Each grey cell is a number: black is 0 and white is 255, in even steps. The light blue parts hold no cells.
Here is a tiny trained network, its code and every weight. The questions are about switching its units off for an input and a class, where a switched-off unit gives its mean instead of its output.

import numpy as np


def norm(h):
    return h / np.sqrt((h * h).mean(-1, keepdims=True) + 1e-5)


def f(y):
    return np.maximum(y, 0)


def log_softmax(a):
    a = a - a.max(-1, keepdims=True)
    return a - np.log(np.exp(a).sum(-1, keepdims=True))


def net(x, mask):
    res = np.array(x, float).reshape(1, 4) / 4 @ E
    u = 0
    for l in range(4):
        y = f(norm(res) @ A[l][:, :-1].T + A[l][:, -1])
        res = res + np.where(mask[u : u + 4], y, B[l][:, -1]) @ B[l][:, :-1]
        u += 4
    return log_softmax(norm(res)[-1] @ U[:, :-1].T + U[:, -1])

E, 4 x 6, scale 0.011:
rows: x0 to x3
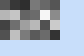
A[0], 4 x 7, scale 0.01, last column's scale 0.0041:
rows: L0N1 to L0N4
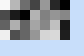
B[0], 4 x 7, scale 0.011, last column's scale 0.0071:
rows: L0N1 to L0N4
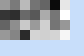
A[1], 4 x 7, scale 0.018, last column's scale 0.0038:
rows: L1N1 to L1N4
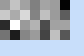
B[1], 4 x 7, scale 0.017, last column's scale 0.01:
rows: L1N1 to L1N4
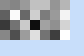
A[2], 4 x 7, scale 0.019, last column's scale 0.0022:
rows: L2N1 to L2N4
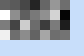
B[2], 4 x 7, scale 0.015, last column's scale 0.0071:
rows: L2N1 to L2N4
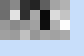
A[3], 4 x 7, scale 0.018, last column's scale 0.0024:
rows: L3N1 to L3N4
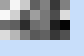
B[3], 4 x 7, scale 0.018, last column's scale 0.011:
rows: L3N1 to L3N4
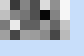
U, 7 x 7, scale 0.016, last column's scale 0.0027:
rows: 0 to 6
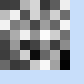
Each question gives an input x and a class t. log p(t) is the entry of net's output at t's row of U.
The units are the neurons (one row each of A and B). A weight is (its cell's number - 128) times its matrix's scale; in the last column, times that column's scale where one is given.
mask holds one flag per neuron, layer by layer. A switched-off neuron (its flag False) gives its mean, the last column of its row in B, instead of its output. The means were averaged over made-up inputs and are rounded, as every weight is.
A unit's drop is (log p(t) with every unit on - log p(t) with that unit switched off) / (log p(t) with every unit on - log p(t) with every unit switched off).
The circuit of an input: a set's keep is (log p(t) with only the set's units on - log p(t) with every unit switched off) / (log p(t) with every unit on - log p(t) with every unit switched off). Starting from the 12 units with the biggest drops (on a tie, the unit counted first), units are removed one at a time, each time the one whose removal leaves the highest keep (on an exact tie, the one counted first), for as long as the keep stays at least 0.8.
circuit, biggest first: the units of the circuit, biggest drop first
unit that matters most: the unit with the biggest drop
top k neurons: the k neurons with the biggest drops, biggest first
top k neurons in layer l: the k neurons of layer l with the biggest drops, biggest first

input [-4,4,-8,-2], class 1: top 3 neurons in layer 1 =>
[L1N2, L1N3, L1N4]
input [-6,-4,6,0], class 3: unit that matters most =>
L0N2
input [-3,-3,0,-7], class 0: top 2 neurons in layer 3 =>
[L3N3, L3N1]
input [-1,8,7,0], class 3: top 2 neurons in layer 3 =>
[L3N2, L3N3]
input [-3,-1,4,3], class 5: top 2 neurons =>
[L1N3, L0N4]
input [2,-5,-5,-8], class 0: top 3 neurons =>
[L1N4, L3N1, L1N2]
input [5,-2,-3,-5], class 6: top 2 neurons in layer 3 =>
[L3N2, L3N3]
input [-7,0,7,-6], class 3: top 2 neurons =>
[L1N3, L3N2]
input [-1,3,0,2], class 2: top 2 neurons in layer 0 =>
[L0N1, L0N4]
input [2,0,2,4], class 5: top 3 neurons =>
[L0N4, L1N4, L1N2]
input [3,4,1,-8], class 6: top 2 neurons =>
[L0N2, L1N2]
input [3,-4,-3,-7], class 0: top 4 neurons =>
[L1N4, L3N1, L1N2, L1N1]
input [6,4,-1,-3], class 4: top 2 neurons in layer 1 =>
[L1N1, L1N2]
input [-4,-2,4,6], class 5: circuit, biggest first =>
[L1N3]
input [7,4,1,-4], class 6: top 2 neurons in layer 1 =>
[L1N3, L1N4]
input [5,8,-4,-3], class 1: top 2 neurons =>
[L0N4, L2N2]
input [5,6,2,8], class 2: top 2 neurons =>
[L0N2, L0N1]
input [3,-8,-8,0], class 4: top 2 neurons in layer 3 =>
[L3N3, L3N4]
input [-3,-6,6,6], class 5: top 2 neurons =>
[L1N3, L0N2]
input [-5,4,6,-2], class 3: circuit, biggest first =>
[L3N2]
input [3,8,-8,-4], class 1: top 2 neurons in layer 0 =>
[L0N4, L0N2]
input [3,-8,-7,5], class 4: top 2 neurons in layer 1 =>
[L1N4, L1N3]
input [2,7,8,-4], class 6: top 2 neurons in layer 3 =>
[L3N2, L3N3]
